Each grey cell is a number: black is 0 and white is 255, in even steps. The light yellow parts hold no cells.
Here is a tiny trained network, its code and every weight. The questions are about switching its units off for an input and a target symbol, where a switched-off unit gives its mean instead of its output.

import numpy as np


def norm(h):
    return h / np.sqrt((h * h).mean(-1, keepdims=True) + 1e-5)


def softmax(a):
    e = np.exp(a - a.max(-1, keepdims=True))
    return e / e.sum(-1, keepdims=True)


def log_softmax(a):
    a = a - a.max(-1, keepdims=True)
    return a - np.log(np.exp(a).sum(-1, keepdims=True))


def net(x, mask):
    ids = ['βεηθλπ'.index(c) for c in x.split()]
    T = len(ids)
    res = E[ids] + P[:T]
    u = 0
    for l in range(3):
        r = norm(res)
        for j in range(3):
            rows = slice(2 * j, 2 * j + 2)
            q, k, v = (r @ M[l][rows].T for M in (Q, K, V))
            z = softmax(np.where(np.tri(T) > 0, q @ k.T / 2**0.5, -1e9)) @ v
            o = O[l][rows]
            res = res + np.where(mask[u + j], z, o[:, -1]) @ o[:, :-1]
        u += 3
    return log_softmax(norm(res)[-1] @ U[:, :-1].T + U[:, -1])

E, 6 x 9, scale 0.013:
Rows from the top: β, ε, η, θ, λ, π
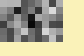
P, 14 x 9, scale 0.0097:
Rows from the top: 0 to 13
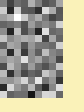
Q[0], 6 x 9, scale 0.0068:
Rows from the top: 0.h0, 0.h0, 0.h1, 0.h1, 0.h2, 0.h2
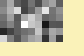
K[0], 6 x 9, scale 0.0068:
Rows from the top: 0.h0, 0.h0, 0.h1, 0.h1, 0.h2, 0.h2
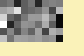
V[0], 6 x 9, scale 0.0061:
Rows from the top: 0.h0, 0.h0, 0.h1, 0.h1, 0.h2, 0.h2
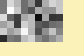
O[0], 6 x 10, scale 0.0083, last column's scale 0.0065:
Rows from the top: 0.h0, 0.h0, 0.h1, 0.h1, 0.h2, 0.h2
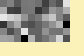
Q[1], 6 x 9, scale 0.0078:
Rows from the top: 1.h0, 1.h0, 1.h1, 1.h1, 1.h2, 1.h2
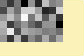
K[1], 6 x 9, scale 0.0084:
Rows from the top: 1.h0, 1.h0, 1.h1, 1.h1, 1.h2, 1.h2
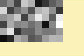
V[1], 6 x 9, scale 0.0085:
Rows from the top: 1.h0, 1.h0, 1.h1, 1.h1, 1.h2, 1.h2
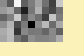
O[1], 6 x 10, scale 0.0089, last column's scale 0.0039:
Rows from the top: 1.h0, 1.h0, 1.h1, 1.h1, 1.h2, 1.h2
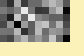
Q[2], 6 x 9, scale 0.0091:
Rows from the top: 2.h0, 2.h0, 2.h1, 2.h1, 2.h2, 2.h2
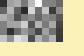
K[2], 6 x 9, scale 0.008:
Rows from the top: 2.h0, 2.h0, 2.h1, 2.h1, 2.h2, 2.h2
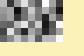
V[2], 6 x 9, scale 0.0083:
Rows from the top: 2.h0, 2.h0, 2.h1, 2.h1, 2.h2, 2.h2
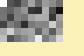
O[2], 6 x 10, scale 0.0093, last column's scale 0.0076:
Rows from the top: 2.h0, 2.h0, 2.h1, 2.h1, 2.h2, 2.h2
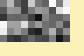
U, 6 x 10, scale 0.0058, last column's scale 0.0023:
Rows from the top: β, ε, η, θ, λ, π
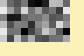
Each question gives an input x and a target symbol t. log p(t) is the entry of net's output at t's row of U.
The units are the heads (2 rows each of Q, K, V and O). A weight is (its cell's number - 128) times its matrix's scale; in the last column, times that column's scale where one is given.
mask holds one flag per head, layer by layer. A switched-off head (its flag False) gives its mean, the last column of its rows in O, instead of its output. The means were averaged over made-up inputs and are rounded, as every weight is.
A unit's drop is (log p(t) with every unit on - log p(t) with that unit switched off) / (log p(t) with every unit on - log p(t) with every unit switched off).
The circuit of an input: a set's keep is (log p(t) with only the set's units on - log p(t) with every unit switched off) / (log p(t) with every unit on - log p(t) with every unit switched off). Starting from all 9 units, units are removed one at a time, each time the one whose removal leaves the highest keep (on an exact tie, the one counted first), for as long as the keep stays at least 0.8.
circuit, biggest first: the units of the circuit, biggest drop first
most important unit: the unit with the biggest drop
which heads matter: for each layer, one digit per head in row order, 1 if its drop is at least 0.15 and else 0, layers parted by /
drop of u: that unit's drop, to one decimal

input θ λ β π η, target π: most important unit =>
1.h1
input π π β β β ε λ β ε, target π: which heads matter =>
101 / 010 / 000
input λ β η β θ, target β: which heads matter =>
100 / 100 / 000
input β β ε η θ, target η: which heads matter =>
011 / 000 / 001
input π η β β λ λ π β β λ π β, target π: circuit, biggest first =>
(0.h0; 1.h1; 0.h2)
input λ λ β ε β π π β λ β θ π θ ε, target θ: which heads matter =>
000 / 000 / 101
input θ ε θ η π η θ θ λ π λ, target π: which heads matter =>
000 / 010 / 000
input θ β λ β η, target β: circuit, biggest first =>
(1.h0; 0.h0)
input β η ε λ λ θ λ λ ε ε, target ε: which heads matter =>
000 / 000 / 010
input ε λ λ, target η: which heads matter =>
111 / 011 / 001
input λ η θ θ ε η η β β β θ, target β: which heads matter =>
000 / 100 / 000
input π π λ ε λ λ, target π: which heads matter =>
100 / 010 / 000
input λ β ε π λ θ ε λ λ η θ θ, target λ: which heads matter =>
110 / 100 / 000
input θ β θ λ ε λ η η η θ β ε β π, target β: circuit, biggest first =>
(1.h0)
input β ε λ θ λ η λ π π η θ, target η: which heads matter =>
010 / 000 / 000
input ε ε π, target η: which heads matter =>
111 / 011 / 001
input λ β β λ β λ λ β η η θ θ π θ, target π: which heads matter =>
000 / 010 / 000
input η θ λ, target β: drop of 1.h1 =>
0.1
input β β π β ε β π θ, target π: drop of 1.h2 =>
0.0
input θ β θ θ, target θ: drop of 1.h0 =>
0.2
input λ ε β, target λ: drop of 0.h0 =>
0.1
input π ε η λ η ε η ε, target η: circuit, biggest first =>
(0.h1)
